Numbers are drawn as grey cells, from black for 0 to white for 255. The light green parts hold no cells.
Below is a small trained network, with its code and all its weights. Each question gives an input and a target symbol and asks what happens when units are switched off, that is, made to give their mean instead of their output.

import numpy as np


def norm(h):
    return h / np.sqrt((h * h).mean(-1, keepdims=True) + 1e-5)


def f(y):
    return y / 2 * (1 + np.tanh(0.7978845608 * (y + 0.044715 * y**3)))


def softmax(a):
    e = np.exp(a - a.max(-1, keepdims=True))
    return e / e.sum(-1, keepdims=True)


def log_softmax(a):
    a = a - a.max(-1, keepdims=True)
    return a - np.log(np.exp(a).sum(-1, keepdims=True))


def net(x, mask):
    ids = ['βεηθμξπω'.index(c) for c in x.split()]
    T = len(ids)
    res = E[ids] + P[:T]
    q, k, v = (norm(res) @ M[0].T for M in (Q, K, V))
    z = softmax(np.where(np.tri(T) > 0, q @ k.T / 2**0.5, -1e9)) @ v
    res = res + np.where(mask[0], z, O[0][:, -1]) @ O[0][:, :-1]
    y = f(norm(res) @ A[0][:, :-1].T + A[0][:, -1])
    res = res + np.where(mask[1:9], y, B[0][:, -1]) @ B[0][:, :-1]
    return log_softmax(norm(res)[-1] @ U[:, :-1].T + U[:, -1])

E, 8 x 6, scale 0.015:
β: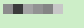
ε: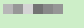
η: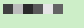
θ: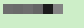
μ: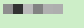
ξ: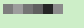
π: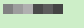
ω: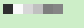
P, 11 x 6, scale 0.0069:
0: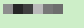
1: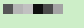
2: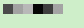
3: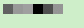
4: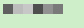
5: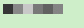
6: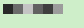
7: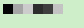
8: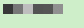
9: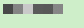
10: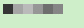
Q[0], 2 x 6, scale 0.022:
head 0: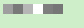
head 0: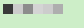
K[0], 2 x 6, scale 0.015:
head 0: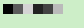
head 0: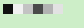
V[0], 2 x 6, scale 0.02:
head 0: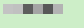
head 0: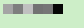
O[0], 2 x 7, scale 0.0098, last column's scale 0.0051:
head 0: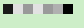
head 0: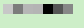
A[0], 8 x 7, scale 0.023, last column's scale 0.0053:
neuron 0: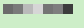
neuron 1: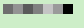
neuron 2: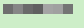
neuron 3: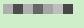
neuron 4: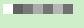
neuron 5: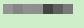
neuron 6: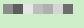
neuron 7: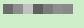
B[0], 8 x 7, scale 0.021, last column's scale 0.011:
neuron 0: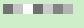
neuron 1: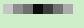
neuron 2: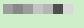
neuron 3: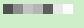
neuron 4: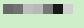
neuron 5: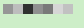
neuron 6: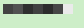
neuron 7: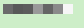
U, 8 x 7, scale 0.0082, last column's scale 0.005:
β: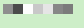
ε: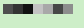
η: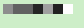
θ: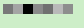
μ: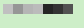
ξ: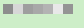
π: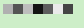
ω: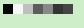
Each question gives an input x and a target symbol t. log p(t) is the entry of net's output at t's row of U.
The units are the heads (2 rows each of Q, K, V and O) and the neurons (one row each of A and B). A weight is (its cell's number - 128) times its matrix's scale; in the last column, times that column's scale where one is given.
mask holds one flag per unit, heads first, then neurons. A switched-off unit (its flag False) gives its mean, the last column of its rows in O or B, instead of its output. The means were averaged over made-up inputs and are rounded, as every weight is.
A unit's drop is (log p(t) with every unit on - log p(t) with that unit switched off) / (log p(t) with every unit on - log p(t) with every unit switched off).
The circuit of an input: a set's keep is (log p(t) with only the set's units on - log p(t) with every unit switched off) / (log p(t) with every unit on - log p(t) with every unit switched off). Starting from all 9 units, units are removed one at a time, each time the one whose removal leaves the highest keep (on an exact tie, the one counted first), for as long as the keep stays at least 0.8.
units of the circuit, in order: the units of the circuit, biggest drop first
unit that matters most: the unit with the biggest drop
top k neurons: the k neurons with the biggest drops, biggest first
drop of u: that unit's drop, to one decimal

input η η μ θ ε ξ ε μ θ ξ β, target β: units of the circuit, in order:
(head 0; neuron 6)
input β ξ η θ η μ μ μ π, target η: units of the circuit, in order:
(head 0; neuron 1; neuron 3)
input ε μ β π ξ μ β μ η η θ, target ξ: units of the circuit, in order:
(head 0; neuron 5; neuron 0)
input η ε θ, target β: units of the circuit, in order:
(head 0; neuron 6; neuron 2)
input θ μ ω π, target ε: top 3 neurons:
(neuron 3; neuron 7; neuron 0)
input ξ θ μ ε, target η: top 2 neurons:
(neuron 6; neuron 3)
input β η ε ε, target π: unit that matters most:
neuron 1
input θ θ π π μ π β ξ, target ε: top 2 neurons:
(neuron 3; neuron 0)
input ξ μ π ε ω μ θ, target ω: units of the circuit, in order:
(head 0; neuron 0; neuron 3)
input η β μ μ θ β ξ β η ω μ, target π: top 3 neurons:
(neuron 1; neuron 3; neuron 4)
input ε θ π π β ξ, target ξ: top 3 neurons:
(neuron 5; neuron 0; neuron 6)
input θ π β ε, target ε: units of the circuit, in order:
(head 0; neuron 7)
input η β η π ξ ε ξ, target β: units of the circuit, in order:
(head 0; neuron 6; neuron 2)
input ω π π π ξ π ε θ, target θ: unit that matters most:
neuron 3
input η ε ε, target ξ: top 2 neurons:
(neuron 3; neuron 4)
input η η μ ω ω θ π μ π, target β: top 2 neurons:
(neuron 6; neuron 5)
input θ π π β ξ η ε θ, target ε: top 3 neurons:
(neuron 3; neuron 0; neuron 5)
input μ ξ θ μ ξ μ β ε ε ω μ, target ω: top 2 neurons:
(neuron 0; neuron 6)
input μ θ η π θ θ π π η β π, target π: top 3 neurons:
(neuron 4; neuron 6; neuron 2)
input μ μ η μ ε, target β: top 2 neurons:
(neuron 6; neuron 4)
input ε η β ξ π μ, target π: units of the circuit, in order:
(head 0; neuron 1)
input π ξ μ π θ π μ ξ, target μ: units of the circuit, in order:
(head 0)
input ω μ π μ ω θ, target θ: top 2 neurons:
(neuron 3; neuron 5)
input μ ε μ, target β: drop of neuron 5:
0.2
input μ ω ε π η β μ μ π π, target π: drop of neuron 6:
0.3
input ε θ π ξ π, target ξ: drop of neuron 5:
0.3
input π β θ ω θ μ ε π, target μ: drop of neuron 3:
0.1
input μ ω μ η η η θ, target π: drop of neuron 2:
0.1
